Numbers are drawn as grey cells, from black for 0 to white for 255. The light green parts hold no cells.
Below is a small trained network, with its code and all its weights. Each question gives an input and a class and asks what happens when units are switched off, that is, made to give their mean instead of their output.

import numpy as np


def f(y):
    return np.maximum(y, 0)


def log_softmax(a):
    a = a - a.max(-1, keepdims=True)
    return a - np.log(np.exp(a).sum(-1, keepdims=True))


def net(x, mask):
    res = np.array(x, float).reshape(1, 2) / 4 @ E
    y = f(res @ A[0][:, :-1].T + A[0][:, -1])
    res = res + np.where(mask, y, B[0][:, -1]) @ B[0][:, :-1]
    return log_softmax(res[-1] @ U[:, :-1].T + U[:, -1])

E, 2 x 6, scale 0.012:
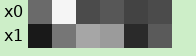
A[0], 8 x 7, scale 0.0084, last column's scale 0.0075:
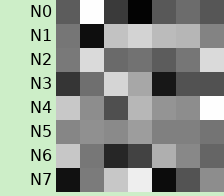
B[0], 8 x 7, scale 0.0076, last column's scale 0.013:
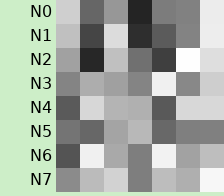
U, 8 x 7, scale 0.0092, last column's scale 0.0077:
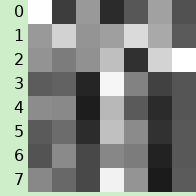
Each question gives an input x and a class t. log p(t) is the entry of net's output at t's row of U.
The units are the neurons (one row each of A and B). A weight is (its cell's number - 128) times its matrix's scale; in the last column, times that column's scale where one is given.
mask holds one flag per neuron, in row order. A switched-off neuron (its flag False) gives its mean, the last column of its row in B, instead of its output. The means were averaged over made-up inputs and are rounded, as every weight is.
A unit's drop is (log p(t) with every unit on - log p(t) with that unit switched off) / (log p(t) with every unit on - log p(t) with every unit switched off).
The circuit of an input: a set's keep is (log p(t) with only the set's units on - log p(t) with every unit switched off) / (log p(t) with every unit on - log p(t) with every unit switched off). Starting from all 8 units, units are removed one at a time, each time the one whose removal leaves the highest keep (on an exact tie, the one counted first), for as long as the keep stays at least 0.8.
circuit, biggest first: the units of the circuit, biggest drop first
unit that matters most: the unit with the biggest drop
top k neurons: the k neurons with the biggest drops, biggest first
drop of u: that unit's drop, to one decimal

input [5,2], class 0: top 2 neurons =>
(N0, N4)
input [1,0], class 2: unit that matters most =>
N1
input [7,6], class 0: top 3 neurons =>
(N0, N2, N6)
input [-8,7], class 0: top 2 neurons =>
(N1, N6)
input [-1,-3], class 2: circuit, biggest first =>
(N3, N0)
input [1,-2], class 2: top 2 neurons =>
(N3, N7)
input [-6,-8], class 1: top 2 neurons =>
(N6, N4)
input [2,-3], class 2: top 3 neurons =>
(N3, N7, N1)
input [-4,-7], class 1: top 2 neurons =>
(N6, N2)
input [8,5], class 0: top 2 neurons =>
(N0, N2)
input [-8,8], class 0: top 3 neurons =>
(N1, N6, N4)
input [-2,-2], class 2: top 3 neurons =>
(N0, N3, N7)
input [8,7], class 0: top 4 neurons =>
(N0, N2, N6, N4)
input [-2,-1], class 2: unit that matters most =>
N0
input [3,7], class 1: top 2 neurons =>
(N3, N7)
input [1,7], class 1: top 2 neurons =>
(N3, N7)
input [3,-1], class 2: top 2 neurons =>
(N1, N3)
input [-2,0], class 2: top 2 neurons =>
(N0, N3)
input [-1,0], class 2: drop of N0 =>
0.6
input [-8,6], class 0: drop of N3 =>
0.0
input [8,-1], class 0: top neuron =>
(N0)
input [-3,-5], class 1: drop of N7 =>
-0.1
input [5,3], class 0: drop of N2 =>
0.2
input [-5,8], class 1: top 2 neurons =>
(N3, N7)
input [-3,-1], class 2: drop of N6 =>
-0.1
